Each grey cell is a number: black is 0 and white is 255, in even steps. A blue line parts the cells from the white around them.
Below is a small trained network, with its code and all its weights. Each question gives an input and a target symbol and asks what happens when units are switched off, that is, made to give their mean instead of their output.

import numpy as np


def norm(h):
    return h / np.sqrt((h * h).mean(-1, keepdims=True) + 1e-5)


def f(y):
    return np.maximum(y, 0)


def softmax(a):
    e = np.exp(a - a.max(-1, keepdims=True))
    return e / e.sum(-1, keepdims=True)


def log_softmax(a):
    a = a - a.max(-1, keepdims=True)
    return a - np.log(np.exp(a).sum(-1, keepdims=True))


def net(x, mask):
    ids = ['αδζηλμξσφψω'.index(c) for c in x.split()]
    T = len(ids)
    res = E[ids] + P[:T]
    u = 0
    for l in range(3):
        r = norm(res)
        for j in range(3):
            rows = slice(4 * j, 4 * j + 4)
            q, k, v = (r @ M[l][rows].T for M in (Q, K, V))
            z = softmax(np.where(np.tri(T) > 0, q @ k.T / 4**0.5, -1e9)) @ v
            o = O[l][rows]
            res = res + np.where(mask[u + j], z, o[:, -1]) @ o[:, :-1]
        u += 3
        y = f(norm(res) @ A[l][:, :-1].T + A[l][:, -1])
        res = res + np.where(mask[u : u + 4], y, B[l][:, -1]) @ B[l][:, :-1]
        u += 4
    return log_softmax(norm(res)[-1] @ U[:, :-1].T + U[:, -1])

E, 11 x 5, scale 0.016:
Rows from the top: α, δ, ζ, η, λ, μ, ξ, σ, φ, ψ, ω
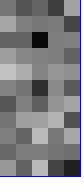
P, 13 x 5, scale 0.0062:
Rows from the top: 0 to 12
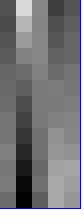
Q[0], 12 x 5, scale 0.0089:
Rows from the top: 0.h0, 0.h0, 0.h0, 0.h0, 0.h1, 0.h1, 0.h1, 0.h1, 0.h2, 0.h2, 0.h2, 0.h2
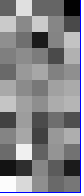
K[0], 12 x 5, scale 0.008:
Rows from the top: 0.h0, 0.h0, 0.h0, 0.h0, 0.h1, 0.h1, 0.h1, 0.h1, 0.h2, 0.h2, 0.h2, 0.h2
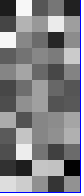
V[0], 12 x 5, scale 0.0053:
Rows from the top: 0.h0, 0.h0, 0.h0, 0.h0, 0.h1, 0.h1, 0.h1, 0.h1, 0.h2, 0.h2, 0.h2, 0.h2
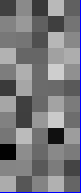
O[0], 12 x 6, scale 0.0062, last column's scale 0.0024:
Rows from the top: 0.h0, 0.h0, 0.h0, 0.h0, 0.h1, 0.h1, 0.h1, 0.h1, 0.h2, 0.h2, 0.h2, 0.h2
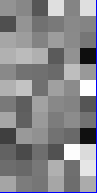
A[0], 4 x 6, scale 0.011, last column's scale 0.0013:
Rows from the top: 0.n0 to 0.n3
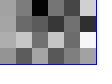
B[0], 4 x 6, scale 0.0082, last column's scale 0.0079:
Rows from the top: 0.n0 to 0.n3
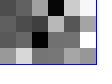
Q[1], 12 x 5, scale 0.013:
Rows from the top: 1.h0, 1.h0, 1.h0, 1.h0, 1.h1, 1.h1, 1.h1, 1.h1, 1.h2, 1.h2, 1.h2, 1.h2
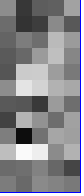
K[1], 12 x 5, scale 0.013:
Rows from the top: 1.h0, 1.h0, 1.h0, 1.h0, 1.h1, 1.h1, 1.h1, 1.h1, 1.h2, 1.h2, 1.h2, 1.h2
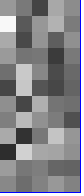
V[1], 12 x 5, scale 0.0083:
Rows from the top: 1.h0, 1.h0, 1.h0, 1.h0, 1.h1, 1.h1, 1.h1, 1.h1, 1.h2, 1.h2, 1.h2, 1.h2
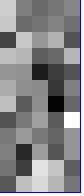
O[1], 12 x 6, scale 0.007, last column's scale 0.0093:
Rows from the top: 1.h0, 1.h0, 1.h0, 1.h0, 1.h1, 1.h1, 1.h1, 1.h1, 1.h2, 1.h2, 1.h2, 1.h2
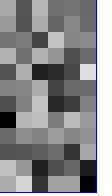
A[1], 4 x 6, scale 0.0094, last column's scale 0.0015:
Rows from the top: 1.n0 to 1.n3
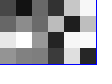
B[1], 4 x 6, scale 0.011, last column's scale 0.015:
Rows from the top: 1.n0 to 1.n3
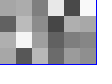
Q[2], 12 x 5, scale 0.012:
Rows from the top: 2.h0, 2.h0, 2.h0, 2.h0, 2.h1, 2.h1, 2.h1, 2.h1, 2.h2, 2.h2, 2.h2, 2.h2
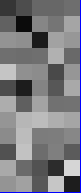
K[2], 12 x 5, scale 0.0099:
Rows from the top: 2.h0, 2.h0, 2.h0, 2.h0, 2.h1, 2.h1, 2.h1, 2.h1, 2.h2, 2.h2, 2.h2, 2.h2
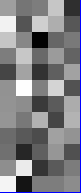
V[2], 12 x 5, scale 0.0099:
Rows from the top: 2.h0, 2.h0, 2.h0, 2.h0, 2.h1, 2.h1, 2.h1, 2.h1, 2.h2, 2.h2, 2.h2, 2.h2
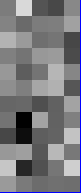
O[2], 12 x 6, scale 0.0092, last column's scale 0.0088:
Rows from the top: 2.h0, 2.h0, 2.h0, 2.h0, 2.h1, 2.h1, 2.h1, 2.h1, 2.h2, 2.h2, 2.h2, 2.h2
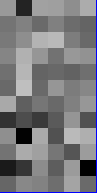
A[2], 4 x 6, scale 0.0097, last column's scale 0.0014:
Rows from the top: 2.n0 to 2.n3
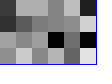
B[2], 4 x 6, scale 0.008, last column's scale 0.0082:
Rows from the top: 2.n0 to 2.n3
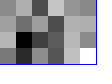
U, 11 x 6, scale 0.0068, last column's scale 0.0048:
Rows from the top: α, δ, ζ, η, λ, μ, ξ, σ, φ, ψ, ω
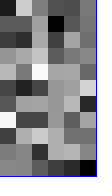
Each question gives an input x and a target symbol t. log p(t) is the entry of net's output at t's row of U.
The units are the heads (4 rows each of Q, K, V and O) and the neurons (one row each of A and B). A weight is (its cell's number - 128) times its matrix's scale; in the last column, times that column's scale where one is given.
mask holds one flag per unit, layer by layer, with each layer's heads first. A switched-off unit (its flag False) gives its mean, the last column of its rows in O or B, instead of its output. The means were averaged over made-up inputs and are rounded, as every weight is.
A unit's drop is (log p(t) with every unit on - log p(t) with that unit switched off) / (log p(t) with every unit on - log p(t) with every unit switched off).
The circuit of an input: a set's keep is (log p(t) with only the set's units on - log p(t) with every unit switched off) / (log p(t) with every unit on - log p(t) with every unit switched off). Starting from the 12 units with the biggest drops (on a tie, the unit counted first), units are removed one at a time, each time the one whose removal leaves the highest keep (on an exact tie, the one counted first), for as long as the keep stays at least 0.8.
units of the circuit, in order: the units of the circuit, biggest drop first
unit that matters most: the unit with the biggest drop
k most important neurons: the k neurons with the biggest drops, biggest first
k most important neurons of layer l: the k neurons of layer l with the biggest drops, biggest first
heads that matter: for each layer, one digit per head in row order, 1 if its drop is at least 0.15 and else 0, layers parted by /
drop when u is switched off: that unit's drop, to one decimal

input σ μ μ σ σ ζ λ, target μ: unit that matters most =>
0.n0
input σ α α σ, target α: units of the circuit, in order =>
(1.n0; 1.n1; 0.n0)
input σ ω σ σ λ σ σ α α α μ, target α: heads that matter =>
000 / 000 / 110
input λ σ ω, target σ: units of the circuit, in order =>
(0.n0; 1.h1; 0.n3)
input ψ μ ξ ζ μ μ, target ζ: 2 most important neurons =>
(0.n0; 2.n1)
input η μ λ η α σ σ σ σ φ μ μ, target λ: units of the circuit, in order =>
(0.n2; 1.h1)
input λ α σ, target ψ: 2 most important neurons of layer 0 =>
(0.n2; 0.n0)
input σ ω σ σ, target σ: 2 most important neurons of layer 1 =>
(1.n0; 1.n1)
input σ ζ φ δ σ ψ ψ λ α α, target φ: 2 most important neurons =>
(1.n0; 0.n2)
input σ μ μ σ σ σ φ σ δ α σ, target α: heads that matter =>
100 / 000 / 110
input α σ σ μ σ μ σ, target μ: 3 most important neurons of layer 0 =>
(0.n0; 0.n2; 0.n3)
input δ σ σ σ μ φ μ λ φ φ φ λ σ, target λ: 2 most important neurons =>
(0.n3; 1.n2)
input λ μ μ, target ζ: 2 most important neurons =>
(0.n0; 1.n0)
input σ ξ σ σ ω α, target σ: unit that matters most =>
1.n0
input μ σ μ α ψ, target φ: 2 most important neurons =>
(0.n2; 1.n0)
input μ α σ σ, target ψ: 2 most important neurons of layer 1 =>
(1.n1; 1.n0)
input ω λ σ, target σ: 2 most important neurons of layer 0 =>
(0.n0; 0.n1)
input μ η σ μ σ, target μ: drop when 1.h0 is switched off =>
0.0
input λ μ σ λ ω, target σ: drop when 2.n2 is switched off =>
0.3
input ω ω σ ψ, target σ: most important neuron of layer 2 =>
(2.n3)
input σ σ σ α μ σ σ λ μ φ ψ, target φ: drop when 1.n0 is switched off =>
0.2
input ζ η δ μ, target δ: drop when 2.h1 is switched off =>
0.0
